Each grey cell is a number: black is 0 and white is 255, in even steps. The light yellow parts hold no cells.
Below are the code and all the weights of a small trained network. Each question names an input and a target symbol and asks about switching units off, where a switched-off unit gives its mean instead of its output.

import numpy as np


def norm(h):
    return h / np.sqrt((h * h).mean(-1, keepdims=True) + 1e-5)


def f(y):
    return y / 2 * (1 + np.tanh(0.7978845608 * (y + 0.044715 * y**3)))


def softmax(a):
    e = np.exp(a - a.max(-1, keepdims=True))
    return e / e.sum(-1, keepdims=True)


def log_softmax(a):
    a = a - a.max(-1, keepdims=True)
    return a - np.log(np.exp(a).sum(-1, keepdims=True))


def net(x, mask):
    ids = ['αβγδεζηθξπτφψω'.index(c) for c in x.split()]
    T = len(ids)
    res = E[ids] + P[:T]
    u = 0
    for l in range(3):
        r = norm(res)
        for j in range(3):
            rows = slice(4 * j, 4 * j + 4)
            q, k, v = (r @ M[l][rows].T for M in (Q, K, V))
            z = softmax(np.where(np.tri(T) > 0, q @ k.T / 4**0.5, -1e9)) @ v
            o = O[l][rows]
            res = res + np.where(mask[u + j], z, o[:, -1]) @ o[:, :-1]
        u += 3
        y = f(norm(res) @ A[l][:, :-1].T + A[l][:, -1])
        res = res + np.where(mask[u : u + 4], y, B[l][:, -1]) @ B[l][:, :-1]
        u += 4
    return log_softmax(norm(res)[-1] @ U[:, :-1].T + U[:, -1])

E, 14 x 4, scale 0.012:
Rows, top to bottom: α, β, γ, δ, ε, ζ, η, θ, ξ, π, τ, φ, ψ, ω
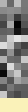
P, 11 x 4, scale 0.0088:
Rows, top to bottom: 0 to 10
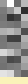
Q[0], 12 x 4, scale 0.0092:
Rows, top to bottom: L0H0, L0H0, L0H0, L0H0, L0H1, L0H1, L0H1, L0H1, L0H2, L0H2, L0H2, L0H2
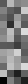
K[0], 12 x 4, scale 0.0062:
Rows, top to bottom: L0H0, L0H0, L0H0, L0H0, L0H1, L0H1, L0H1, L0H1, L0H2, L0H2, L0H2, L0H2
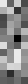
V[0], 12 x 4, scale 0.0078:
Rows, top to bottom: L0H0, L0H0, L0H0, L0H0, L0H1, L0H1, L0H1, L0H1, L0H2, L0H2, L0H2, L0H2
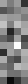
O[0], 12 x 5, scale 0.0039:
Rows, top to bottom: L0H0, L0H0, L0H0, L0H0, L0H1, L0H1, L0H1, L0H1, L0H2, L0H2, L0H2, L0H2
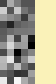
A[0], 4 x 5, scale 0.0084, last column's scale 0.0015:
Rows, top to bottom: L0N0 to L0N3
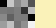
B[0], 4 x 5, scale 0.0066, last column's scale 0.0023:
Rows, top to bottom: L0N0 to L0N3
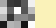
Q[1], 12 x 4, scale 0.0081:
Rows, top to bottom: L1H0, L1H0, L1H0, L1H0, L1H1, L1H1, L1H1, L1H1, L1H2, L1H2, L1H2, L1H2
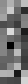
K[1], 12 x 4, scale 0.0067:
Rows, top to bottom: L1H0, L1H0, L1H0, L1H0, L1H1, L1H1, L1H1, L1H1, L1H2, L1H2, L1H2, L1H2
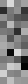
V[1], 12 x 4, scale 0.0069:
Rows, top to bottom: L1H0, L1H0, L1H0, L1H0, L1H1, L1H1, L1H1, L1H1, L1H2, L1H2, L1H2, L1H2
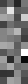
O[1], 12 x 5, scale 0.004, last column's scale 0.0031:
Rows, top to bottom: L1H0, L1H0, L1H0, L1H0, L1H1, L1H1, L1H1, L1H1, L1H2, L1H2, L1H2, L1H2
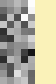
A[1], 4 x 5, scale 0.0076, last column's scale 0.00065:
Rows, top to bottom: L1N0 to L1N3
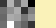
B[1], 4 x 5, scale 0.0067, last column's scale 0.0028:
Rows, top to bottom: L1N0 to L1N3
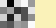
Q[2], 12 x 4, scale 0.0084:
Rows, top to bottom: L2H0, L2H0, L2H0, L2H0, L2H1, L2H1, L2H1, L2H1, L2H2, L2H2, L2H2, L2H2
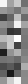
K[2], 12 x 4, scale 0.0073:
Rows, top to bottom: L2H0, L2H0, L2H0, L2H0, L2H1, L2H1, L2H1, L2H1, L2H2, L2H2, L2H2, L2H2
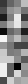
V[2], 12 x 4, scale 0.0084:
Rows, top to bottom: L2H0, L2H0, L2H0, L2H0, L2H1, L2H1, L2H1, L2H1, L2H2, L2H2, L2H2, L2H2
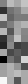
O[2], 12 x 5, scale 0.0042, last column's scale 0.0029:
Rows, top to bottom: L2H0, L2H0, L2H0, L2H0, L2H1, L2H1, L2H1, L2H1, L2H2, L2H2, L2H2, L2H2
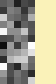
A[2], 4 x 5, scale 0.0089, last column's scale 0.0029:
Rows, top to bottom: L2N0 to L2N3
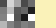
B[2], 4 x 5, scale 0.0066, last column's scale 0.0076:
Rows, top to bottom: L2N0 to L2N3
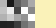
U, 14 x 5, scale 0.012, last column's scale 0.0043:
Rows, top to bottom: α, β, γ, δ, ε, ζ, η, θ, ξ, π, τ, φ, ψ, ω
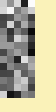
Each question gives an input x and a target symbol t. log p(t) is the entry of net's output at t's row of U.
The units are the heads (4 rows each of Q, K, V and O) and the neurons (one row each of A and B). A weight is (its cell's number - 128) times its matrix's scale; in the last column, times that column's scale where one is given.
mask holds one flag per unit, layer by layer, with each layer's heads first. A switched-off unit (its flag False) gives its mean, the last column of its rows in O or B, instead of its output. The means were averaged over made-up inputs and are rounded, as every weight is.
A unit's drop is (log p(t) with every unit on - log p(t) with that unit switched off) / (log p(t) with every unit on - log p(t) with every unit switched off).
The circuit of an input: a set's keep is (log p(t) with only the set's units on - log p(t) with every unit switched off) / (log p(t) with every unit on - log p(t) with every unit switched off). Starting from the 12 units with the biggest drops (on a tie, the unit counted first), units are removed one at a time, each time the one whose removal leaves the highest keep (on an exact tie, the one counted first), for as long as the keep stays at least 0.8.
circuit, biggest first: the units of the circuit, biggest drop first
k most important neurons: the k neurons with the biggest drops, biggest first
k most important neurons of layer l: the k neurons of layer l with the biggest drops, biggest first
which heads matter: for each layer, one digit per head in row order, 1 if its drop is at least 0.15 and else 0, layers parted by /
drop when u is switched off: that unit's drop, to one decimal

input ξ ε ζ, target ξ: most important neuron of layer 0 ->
[L0N0]
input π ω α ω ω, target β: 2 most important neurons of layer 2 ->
[L2N2, L2N1]
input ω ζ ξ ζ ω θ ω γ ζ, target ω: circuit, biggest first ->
[L0N0, L2H2, L0H2]
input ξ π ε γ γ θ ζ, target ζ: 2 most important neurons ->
[L1N0, L0N0]
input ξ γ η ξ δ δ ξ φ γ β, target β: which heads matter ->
001 / 000 / 000
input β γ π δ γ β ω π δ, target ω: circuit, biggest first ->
[L2H2, L0H2]
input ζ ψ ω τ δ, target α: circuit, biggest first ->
[L0H2, L0N1]
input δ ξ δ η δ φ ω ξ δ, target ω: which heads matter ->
001 / 000 / 001
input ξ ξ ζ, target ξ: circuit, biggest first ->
[L1H2, L1H0]
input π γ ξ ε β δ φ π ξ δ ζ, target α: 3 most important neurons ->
[L1N2, L1N3, L2N0]
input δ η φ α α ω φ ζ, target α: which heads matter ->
000 / 000 / 010
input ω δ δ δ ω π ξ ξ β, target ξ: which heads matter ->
100 / 100 / 010
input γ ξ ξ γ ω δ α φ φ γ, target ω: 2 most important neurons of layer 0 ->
[L0N3, L0N0]
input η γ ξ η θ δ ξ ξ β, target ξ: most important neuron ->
[L0N3]
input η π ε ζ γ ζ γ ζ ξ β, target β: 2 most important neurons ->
[L0N0, L2N2]
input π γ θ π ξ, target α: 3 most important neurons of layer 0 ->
[L0N3, L0N0, L0N1]
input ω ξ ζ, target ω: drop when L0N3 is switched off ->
0.2
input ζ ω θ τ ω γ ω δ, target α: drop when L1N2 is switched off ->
0.2
